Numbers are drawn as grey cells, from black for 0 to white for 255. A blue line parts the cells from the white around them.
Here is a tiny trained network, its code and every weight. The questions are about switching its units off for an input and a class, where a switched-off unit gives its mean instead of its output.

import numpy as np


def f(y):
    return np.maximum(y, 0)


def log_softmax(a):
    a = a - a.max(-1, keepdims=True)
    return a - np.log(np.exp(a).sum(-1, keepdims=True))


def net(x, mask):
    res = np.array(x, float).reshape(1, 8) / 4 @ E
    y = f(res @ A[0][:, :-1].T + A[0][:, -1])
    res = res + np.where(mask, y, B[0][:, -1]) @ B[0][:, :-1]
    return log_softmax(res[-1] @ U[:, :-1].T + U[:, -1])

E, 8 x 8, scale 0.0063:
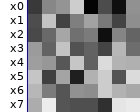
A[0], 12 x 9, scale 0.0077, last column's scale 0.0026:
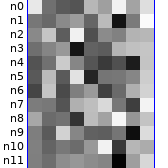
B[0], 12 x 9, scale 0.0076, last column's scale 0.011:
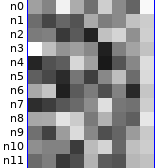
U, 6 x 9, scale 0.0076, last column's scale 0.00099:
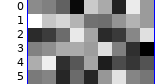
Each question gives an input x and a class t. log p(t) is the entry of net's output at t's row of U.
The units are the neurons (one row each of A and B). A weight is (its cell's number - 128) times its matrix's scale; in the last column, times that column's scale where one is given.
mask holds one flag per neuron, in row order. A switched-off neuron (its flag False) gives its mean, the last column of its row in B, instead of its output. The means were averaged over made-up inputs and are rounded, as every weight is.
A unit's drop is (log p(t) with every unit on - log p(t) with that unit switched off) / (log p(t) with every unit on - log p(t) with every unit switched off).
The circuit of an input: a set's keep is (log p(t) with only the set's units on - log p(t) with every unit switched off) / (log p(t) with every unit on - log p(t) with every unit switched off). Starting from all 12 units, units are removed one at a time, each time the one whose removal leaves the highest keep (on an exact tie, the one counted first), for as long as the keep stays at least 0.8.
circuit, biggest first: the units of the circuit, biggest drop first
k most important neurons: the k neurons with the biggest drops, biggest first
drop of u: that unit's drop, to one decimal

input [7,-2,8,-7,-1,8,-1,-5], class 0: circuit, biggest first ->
n10
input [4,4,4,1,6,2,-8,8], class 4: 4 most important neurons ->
n6, n3, n7, n0
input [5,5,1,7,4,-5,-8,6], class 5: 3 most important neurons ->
n5, n2, n11
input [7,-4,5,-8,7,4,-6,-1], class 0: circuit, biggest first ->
n11, n1
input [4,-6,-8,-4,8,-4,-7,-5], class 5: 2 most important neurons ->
n2, n5
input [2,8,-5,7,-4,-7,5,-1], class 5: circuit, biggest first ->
n5, n2
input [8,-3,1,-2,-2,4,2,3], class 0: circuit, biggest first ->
n11, n9
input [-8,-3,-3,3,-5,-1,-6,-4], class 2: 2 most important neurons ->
n9, n4
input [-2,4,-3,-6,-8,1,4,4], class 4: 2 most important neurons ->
n6, n1
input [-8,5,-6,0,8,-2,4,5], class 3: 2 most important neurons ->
n7, n0
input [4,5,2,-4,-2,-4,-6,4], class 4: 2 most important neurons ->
n6, n7
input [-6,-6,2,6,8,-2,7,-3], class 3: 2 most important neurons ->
n7, n3
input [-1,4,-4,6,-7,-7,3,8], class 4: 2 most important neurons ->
n6, n3
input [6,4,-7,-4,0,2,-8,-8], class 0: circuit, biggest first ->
n10
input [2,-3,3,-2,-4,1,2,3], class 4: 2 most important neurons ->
n0, n8
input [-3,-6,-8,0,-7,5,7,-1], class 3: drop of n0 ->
0.2
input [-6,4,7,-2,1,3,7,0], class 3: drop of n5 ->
-0.1
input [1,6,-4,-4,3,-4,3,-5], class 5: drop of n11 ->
-0.1
